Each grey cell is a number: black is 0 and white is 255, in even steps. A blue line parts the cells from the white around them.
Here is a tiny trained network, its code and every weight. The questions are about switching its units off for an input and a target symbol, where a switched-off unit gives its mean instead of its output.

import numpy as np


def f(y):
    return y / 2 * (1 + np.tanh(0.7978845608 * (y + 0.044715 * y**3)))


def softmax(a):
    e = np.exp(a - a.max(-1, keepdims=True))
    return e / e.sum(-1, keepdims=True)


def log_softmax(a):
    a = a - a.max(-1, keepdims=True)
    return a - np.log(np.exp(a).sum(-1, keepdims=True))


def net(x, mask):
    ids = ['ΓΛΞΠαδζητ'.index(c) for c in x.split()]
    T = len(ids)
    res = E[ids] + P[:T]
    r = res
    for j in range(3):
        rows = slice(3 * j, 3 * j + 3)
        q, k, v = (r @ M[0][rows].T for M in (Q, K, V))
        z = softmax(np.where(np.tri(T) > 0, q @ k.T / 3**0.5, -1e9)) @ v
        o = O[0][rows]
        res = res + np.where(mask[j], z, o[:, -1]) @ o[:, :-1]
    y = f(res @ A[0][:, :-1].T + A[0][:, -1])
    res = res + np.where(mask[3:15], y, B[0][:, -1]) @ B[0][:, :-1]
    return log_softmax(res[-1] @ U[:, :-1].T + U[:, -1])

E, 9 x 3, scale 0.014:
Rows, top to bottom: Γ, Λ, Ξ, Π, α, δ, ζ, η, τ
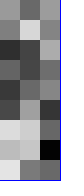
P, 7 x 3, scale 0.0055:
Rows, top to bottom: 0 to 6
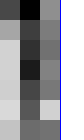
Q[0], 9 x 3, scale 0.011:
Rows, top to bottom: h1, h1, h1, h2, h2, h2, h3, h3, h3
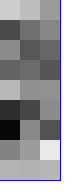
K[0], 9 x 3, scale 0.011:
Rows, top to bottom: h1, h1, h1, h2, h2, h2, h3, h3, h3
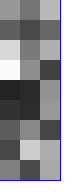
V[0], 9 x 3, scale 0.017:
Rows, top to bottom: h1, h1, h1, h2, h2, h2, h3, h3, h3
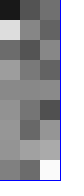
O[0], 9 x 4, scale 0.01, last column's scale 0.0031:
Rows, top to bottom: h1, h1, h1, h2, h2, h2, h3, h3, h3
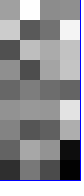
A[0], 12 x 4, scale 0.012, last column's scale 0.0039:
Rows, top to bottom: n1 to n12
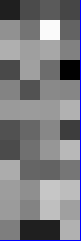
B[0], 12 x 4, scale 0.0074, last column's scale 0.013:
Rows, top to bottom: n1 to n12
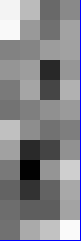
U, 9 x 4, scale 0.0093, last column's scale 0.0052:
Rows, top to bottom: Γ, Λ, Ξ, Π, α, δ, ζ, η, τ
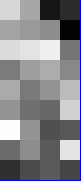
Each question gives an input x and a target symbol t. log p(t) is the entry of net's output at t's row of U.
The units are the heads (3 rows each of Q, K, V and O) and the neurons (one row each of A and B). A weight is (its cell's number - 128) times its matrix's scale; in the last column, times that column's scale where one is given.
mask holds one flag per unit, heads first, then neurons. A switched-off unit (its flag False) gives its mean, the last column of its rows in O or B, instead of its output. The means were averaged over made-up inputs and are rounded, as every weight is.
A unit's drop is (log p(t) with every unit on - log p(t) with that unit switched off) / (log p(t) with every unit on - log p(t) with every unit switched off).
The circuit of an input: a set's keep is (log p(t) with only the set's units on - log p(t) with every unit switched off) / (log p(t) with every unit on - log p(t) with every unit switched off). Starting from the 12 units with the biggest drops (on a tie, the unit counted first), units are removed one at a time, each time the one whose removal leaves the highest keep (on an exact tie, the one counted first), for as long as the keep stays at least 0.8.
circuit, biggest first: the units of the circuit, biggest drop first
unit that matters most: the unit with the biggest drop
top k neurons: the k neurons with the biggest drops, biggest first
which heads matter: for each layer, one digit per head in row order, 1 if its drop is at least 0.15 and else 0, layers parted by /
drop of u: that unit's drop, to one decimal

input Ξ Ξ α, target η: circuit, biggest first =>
h1; h3; n4
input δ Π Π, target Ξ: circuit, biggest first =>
h1
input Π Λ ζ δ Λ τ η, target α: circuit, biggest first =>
h1; n12; n9
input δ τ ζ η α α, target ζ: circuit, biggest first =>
n2; h3; n12
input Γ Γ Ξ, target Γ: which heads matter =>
101
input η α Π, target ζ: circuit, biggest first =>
h3; n2
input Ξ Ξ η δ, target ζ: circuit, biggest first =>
h3; n12
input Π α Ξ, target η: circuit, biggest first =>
h1; h3; n12; n4
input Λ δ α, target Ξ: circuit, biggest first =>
h1; h3
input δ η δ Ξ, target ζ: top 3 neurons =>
n2; n12; n10
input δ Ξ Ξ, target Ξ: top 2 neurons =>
n9; n2
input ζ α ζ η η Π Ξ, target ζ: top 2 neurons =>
n2; n5
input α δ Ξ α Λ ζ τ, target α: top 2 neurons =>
n12; n9
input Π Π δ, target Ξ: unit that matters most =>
h1
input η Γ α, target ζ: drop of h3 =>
0.9
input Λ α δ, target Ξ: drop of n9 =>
0.2
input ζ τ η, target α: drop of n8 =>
0.0
